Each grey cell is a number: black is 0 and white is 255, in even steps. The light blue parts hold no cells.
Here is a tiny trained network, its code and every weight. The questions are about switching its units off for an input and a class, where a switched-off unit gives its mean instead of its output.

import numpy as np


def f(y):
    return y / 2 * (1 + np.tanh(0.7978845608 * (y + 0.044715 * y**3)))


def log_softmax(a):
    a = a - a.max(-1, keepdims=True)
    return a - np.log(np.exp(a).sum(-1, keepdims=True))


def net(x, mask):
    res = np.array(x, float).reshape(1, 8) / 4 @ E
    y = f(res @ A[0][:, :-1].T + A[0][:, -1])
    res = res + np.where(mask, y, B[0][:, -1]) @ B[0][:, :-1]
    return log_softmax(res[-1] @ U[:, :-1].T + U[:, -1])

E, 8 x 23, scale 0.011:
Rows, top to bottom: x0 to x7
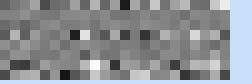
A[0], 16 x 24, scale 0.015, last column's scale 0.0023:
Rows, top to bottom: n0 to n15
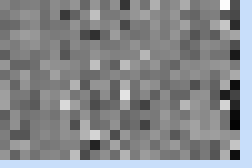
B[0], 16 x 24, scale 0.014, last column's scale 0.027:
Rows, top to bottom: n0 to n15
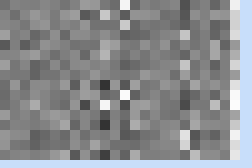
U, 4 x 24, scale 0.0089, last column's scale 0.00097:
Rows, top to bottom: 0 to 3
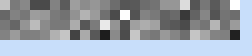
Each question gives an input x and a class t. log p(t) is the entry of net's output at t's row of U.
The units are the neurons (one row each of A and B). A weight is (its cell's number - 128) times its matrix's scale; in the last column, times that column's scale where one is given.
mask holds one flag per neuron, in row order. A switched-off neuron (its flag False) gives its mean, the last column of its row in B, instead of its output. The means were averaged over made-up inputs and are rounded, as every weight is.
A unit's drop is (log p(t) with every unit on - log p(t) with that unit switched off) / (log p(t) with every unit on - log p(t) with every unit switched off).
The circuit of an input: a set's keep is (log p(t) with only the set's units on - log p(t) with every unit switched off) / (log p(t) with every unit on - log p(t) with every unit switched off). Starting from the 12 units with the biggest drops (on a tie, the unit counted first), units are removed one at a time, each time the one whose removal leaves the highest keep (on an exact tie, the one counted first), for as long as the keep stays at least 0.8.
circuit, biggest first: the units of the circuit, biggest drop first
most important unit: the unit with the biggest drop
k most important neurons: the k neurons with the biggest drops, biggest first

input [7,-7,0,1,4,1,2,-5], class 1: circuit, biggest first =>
[n0]
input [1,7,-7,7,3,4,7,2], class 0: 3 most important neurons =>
[n13; n15; n8]
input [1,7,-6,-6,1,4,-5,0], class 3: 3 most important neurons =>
[n15; n8; n13]
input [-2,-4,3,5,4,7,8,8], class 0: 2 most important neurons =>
[n13; n10]
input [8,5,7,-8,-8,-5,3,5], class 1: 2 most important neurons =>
[n0; n2]
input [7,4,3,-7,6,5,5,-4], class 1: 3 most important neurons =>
[n0; n2; n12]
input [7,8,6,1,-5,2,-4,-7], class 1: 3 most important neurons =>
[n0; n2; n1]
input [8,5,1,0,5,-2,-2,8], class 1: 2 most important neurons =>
[n0; n10]
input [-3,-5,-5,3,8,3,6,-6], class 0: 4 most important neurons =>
[n13; n6; n1; n5]
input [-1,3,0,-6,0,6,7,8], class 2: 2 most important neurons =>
[n1; n5]
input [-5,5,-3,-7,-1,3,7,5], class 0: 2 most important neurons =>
[n13; n6]
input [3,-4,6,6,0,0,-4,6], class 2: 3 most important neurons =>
[n1; n15; n8]
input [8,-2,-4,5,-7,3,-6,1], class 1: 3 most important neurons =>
[n0; n2; n13]
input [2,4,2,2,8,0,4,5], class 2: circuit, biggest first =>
[n1]
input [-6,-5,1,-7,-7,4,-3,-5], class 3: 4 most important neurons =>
[n15; n8; n0; n2]
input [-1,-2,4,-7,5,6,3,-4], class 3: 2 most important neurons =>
[n15; n8]
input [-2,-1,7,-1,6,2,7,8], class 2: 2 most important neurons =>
[n1; n5]
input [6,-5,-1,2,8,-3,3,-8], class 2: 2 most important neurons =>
[n10; n9]
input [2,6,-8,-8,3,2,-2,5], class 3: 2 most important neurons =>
[n8; n10]
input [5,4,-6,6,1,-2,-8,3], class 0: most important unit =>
n14
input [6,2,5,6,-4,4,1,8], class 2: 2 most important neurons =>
[n1; n9]
